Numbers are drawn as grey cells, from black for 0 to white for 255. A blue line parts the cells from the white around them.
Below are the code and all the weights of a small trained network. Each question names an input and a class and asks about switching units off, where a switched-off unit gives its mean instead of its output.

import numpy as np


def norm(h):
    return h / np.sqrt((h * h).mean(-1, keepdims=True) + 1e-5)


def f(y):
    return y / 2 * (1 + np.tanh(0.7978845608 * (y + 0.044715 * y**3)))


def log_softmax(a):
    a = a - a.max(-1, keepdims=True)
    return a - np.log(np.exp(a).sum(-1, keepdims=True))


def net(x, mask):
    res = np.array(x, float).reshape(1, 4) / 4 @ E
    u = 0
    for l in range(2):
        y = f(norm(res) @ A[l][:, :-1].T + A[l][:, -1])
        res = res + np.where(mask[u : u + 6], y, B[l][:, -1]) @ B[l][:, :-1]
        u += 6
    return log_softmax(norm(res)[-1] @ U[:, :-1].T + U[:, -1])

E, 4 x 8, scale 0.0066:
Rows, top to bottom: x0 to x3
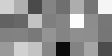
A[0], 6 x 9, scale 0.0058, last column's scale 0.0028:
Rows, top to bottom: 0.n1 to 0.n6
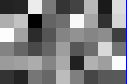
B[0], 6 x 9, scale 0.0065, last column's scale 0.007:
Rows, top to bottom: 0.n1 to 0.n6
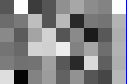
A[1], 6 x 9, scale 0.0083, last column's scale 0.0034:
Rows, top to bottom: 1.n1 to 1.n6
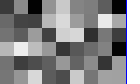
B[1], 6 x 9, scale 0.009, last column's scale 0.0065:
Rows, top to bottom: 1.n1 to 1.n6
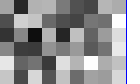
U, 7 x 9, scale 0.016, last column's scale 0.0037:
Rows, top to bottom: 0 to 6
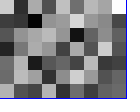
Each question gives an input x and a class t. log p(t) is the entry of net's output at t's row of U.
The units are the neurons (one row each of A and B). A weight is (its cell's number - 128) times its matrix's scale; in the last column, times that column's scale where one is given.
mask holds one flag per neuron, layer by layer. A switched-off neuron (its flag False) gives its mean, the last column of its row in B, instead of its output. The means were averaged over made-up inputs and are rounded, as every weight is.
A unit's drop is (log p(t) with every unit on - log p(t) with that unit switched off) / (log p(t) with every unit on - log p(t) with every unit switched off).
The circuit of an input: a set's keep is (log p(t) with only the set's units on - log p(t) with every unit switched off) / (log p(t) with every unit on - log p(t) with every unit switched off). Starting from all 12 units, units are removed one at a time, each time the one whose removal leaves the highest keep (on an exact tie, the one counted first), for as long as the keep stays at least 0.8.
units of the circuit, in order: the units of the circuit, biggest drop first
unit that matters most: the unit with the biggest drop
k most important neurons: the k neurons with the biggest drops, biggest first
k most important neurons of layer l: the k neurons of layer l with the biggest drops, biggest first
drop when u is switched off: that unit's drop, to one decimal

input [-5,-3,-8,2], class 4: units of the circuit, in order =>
(0.n1)
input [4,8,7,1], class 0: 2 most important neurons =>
(1.n6 0.n1)
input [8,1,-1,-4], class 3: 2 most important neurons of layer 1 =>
(1.n3 1.n6)
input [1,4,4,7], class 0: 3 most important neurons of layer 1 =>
(1.n6 1.n3 1.n2)
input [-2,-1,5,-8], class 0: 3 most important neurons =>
(1.n5 0.n6 1.n2)
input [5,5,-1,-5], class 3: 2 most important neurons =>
(1.n2 1.n3)
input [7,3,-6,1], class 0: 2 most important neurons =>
(1.n6 0.n6)
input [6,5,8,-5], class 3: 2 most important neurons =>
(1.n2 1.n3)
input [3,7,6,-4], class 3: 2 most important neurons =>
(1.n2 1.n3)
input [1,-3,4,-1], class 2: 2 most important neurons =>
(0.n6 0.n4)
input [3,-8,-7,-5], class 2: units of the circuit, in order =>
(1.n2 0.n4)
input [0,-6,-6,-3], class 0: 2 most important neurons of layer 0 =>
(0.n5 0.n1)
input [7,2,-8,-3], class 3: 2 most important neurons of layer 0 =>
(0.n5 0.n3)
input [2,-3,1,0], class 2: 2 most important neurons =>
(0.n4 1.n3)
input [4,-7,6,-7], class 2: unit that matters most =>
1.n2
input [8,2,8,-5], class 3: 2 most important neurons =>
(1.n3 0.n5)
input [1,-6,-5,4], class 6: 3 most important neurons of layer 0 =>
(0.n1 0.n3 0.n2)
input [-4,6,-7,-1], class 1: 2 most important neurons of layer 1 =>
(1.n3 1.n2)
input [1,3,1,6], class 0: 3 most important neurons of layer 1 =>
(1.n6 1.n3 1.n2)
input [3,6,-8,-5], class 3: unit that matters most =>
1.n2
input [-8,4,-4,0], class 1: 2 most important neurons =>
(1.n2 0.n6)
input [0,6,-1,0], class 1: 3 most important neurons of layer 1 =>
(1.n3 1.n2 1.n1)
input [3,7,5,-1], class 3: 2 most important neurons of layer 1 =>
(1.n3 1.n5)
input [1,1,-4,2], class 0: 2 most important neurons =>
(1.n6 1.n3)
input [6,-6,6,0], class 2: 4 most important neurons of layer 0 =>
(0.n4 0.n6 0.n1 0.n2)
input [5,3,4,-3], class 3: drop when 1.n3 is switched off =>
0.2
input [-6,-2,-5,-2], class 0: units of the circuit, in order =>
(1.n5)
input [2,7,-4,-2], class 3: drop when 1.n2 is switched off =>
0.2
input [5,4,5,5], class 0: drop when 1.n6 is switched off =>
0.3
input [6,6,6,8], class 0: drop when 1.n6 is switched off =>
0.3
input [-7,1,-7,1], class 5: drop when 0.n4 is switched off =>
-0.1
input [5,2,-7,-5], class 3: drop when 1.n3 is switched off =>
0.2
